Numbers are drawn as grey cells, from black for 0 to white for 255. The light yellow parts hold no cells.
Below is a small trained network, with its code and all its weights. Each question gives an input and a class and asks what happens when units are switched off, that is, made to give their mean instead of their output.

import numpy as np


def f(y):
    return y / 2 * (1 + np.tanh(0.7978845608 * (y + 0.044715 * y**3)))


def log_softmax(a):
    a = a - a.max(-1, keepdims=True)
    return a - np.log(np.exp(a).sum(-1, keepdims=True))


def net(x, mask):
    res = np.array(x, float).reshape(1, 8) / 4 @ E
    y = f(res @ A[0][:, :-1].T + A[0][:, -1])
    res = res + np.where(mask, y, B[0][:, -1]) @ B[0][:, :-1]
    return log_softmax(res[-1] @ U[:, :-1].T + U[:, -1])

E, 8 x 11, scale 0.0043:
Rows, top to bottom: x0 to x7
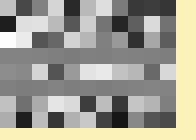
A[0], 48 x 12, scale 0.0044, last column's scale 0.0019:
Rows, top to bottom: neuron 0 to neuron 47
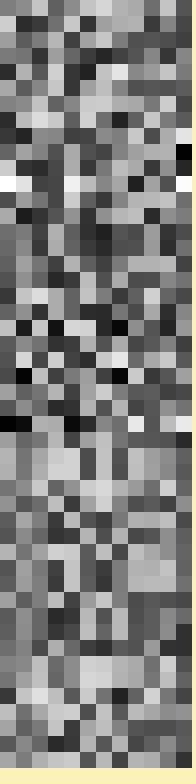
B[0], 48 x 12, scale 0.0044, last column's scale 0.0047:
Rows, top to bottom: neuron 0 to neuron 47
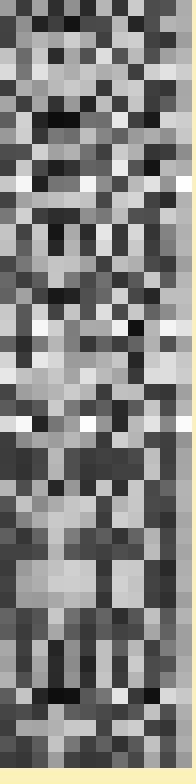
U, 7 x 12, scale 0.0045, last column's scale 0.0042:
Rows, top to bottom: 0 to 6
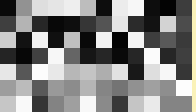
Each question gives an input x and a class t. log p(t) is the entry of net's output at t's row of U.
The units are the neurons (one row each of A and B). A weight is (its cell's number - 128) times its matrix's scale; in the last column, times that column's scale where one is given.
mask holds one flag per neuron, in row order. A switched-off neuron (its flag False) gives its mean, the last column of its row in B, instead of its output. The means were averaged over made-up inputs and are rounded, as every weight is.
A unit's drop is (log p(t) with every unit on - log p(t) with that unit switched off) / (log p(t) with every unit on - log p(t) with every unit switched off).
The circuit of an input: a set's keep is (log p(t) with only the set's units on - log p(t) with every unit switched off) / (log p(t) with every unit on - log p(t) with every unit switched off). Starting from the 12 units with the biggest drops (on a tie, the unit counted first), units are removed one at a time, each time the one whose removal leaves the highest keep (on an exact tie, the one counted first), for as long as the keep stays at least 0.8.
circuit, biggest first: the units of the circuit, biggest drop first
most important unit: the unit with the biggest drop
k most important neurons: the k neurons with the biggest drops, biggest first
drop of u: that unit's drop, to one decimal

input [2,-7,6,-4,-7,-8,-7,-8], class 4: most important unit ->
neuron 22
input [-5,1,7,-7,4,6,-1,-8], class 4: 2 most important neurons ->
neuron 22; neuron 4
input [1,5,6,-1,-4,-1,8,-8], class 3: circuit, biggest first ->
neuron 29; neuron 28
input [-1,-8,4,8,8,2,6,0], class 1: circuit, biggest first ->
neuron 1; neuron 10
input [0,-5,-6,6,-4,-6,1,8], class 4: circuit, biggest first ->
neuron 20; neuron 23
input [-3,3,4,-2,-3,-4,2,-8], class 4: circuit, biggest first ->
neuron 22; neuron 4
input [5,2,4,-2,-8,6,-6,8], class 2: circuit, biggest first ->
neuron 14; neuron 3
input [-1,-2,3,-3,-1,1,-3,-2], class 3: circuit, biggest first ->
neuron 26; neuron 7; neuron 43
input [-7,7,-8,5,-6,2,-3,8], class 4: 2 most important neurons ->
neuron 23; neuron 20
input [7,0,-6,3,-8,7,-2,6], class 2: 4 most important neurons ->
neuron 14; neuron 3; neuron 15; neuron 40
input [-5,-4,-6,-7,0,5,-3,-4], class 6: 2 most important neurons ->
neuron 26; neuron 8
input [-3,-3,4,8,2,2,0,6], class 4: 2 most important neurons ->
neuron 20; neuron 26
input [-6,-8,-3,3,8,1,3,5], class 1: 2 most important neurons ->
neuron 1; neuron 10
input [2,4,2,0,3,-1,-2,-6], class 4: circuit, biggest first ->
neuron 22
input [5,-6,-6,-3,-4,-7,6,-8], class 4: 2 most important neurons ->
neuron 4; neuron 22
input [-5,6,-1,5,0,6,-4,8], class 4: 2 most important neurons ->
neuron 20; neuron 23
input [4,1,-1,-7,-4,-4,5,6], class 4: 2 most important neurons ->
neuron 20; neuron 23
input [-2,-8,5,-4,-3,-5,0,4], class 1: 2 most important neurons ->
neuron 10; neuron 1
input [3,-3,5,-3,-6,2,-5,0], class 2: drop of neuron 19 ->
0.2
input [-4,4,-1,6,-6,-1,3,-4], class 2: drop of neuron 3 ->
0.1
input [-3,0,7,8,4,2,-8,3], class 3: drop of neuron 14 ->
0.0
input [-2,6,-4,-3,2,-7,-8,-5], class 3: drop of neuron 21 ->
0.1
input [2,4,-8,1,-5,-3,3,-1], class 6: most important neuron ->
neuron 26
